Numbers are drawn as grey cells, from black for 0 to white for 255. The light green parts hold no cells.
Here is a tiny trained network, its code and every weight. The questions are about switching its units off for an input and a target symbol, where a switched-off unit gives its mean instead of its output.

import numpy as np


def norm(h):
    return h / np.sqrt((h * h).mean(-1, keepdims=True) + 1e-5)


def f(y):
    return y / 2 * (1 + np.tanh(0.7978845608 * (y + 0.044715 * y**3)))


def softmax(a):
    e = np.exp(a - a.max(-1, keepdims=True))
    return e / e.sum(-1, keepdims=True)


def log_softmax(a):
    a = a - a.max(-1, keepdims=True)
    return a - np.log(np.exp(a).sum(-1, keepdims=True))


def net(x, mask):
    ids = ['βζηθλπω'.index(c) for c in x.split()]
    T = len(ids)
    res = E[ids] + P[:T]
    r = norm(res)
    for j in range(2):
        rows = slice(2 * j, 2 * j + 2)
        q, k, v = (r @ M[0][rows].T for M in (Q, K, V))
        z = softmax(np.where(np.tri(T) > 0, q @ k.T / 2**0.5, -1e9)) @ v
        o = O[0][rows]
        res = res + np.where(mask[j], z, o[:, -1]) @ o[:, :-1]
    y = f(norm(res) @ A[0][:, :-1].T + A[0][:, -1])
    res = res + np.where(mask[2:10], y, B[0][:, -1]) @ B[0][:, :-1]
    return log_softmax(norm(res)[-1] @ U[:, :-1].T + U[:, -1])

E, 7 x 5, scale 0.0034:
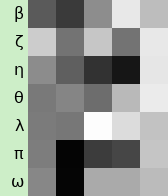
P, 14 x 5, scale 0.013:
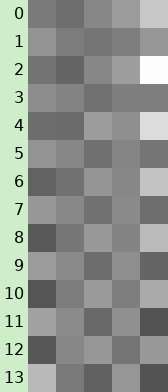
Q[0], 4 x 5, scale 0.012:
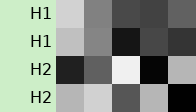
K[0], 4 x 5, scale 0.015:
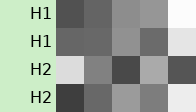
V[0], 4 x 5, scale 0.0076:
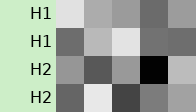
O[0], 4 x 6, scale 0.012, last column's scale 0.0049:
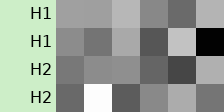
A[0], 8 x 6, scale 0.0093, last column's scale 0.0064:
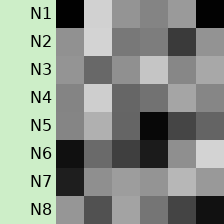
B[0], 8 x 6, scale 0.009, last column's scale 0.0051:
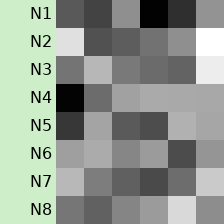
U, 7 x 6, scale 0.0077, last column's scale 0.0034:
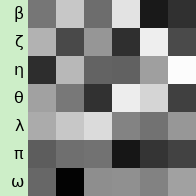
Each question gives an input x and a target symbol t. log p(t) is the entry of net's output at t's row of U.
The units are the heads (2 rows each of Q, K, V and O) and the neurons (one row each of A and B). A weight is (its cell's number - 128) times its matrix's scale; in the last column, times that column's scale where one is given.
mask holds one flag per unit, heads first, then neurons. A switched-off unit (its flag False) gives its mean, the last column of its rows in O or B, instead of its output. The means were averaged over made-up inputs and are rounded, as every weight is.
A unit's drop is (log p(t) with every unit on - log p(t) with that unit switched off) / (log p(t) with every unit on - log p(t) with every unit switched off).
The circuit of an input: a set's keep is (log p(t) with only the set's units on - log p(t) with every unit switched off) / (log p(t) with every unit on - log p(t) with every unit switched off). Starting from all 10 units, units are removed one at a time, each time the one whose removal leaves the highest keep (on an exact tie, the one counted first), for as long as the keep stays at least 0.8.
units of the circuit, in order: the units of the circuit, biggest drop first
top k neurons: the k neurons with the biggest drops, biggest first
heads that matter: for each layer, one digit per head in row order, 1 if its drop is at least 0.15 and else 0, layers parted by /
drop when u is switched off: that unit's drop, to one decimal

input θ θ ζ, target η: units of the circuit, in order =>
[H2, N2]
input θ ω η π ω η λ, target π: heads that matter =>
01
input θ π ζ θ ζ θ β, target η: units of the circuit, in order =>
[H2, N1]
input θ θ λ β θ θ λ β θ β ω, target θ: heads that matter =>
01
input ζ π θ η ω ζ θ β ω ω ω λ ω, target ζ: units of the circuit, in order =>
[H1]
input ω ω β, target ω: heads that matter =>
01
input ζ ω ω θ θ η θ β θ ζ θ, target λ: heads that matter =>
10
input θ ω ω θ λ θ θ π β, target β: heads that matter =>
10
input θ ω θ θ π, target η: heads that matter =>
01
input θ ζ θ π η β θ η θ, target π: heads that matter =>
00
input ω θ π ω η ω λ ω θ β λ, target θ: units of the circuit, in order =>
[H2, N1]
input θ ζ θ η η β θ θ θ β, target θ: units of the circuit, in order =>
[N2, H2, N1]
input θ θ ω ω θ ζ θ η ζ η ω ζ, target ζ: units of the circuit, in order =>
[H1, N8, H2, N6]
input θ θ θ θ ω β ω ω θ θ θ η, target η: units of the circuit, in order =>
[N5, H2]
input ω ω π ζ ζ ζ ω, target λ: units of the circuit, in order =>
[H1]
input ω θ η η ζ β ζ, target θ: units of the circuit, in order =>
[H2, H1]
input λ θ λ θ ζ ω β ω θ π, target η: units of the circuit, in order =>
[N5, H1, H2]
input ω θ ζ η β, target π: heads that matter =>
01
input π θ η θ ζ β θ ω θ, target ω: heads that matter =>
01
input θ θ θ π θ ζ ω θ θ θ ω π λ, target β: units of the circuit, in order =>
[H1]
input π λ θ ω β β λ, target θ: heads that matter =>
11
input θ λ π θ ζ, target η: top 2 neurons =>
[N4, N1]
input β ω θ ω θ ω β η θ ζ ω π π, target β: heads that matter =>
00
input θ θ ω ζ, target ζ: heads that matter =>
01
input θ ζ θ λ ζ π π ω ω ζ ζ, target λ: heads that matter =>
10
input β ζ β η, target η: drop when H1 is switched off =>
0.1
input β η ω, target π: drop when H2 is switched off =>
0.9
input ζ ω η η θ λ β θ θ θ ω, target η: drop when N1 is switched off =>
0.2
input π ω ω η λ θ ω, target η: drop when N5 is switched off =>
0.0
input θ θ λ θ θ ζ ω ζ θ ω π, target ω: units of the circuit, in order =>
[H2]
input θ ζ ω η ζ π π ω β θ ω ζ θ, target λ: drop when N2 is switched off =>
0.1
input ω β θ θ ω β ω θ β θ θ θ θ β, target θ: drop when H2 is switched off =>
0.8
